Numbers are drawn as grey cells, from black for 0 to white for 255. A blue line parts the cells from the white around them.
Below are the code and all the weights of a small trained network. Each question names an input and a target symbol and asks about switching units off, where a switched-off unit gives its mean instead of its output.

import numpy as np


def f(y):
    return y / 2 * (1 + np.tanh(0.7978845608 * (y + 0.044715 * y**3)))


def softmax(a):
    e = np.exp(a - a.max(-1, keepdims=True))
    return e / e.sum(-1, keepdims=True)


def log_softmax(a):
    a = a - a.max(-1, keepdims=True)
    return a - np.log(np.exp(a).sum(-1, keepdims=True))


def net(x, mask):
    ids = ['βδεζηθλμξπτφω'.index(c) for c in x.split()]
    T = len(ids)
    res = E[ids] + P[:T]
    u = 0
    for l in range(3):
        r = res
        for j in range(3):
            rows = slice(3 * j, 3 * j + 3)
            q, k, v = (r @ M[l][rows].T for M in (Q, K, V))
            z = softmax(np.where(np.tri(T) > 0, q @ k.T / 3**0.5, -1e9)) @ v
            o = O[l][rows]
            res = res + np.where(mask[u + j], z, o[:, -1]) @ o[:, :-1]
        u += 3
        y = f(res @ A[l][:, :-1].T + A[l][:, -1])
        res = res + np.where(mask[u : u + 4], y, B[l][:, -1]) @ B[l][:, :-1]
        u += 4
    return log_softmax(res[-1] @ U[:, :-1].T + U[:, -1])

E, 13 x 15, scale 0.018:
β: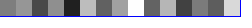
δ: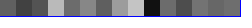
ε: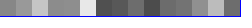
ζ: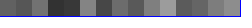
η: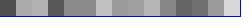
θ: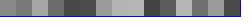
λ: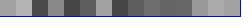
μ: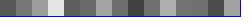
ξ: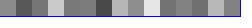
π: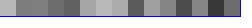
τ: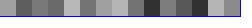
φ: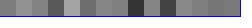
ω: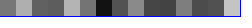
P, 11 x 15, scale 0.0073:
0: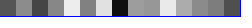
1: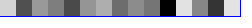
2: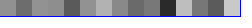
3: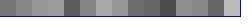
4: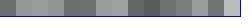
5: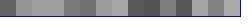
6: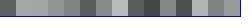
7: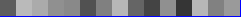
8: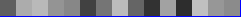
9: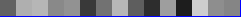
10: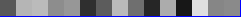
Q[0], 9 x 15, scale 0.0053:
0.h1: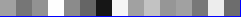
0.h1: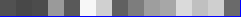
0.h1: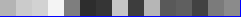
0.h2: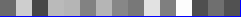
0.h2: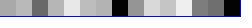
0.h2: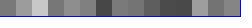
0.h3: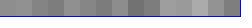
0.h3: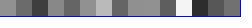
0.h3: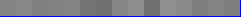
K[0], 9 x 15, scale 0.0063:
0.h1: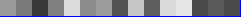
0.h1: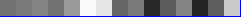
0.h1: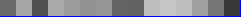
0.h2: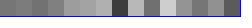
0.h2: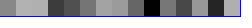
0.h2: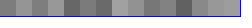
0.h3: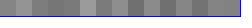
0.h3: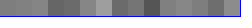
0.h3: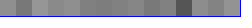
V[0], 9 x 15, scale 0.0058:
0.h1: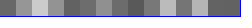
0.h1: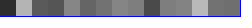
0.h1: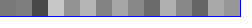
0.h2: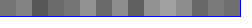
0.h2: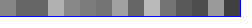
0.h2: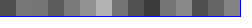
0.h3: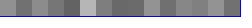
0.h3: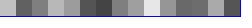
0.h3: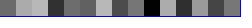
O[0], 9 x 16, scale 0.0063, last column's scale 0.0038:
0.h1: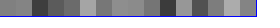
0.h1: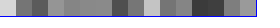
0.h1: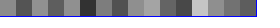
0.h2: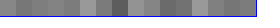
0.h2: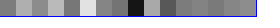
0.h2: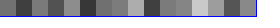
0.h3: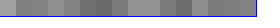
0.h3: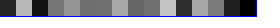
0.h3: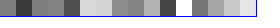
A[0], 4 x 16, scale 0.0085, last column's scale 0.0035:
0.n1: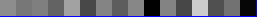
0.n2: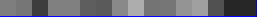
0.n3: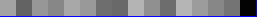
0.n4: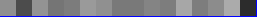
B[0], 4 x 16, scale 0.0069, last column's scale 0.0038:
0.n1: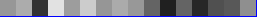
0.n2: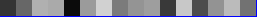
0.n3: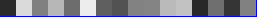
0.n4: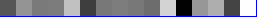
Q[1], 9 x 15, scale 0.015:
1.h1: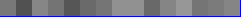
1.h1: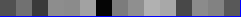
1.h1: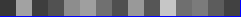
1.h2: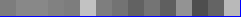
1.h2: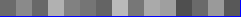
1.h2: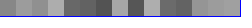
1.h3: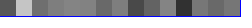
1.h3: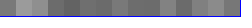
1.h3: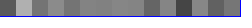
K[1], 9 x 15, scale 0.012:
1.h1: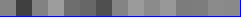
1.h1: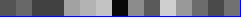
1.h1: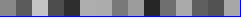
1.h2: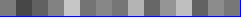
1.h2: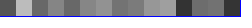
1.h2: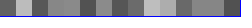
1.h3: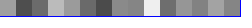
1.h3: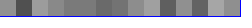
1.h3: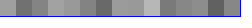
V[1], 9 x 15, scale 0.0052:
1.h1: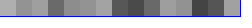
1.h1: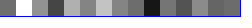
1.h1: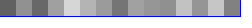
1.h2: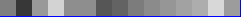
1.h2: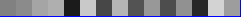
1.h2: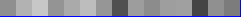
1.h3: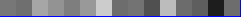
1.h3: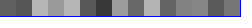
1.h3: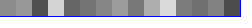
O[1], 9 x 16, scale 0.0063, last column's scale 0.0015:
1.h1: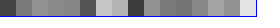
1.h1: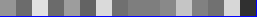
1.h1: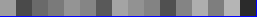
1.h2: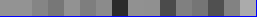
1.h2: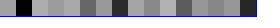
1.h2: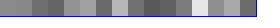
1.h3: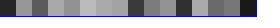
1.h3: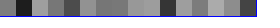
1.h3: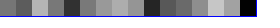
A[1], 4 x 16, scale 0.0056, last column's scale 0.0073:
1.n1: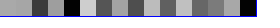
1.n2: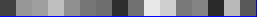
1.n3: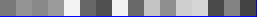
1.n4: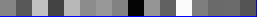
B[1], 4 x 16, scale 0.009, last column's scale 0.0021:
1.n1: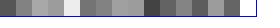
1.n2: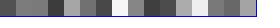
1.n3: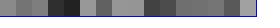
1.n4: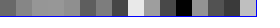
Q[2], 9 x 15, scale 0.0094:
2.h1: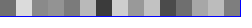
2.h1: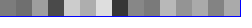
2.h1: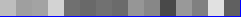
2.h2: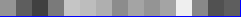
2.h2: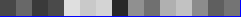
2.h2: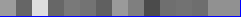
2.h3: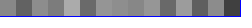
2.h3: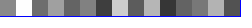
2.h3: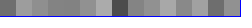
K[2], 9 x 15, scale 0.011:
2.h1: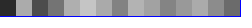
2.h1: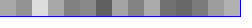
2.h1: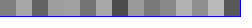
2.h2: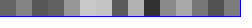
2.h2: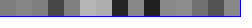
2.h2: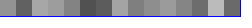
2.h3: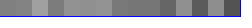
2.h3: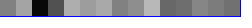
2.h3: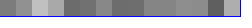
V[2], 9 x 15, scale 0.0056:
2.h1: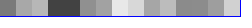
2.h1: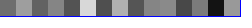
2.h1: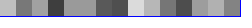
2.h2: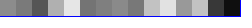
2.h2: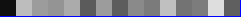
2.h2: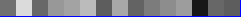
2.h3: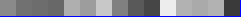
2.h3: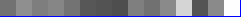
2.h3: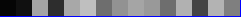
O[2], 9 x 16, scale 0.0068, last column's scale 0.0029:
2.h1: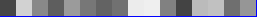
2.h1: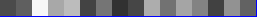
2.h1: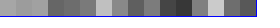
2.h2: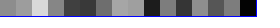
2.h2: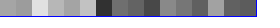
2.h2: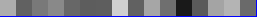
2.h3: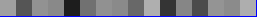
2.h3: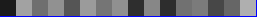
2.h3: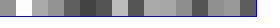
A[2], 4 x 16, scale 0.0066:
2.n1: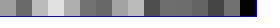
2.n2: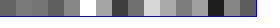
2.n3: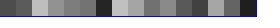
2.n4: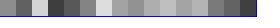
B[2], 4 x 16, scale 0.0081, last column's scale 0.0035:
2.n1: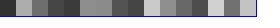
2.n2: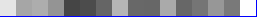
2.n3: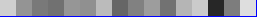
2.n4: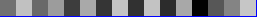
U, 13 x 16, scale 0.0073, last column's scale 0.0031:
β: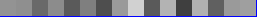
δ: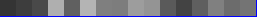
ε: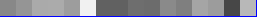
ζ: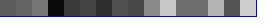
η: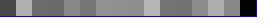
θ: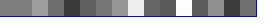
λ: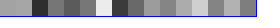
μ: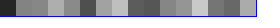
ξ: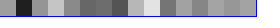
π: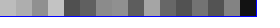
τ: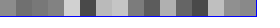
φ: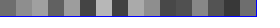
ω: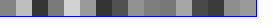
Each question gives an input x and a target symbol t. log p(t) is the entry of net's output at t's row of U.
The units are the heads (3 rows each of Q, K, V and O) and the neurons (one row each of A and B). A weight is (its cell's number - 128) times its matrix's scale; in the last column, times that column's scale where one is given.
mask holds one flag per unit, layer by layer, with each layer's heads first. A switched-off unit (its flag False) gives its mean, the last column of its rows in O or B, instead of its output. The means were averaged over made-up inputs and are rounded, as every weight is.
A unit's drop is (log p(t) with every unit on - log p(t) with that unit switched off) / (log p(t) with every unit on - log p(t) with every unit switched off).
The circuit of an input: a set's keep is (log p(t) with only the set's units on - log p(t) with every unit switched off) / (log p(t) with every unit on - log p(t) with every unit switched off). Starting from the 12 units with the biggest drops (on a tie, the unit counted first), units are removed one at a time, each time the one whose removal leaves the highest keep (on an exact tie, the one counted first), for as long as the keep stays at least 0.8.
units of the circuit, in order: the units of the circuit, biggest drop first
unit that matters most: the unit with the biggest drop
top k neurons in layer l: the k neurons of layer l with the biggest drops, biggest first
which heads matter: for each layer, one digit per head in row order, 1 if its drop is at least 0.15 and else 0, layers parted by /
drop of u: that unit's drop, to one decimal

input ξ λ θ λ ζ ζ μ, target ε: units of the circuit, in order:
1.h3, 2.h2, 0.h3, 0.n2
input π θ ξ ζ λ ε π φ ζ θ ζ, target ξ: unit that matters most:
0.h2
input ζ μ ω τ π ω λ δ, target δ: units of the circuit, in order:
0.n1, 2.n1
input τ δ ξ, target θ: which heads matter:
100 / 100 / 011
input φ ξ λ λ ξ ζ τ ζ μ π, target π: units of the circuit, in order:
0.h2, 2.n2
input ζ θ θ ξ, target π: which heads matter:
000 / 000 / 010
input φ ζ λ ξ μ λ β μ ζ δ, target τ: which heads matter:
010 / 110 / 001
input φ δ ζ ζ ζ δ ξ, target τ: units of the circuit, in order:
1.n4, 2.h3, 2.h1
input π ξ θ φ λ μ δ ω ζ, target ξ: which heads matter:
010 / 001 / 000
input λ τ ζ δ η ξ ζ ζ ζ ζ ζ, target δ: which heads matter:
010 / 001 / 001
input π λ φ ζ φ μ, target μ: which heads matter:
000 / 000 / 000
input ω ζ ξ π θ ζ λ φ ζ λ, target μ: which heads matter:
010 / 011 / 010
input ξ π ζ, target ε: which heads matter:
011 / 001 / 010
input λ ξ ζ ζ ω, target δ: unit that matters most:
2.h3
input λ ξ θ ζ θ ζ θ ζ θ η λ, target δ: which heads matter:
000 / 000 / 001
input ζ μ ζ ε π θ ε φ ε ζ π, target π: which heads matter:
000 / 000 / 000
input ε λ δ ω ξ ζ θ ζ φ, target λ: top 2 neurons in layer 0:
0.n3, 0.n4
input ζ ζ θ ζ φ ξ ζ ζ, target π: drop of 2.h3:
0.1
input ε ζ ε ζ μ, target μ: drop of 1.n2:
0.5
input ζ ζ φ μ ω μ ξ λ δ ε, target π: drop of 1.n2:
0.0
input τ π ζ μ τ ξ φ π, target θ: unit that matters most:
1.h3
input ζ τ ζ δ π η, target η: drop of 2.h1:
0.8
